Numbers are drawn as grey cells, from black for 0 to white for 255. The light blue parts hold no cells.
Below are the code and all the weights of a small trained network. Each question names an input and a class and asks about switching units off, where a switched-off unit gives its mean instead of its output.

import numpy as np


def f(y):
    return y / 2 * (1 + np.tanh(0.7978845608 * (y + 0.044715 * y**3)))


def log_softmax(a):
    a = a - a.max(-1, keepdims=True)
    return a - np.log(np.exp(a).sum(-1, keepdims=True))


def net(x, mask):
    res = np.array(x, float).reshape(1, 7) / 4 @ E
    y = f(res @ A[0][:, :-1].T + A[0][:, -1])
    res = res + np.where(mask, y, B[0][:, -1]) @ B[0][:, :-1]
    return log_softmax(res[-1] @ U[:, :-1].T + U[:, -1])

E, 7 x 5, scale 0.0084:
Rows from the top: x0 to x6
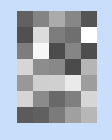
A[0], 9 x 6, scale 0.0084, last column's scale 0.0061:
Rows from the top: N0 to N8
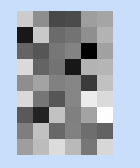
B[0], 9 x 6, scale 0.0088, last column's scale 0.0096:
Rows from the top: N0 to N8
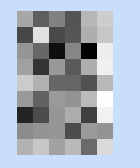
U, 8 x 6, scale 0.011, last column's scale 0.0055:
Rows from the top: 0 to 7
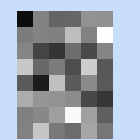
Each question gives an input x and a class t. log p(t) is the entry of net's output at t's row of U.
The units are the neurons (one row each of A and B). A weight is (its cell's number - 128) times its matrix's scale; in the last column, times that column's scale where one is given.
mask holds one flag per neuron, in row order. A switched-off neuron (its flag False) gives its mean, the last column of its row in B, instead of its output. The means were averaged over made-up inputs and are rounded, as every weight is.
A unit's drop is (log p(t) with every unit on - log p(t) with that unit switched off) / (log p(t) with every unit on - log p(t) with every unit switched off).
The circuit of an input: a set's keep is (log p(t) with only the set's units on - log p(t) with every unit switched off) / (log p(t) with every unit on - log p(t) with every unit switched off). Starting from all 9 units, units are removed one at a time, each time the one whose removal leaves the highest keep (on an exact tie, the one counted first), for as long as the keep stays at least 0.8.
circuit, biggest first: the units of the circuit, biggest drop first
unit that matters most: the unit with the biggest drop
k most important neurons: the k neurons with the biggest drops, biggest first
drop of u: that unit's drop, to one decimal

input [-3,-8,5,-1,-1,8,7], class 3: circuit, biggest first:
N6, N2
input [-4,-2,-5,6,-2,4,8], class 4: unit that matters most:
N6
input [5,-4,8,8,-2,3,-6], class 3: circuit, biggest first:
N0, N6
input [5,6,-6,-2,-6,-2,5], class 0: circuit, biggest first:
N1, N3
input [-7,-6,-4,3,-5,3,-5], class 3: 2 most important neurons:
N0, N3
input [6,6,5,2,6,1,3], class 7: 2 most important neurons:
N1, N6
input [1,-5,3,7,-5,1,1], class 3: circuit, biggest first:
N6, N3
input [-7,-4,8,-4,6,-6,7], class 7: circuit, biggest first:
N1, N6
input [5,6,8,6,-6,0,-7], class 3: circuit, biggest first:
N0, N3
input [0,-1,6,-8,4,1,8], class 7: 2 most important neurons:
N1, N6
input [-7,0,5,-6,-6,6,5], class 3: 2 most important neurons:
N6, N2
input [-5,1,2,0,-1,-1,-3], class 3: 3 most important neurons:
N6, N2, N8
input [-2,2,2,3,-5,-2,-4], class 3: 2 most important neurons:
N6, N2
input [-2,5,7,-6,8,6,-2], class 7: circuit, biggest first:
N1
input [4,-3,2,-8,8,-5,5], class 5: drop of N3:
0.0
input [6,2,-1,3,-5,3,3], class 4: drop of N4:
0.1
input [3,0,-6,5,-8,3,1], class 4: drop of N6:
0.3
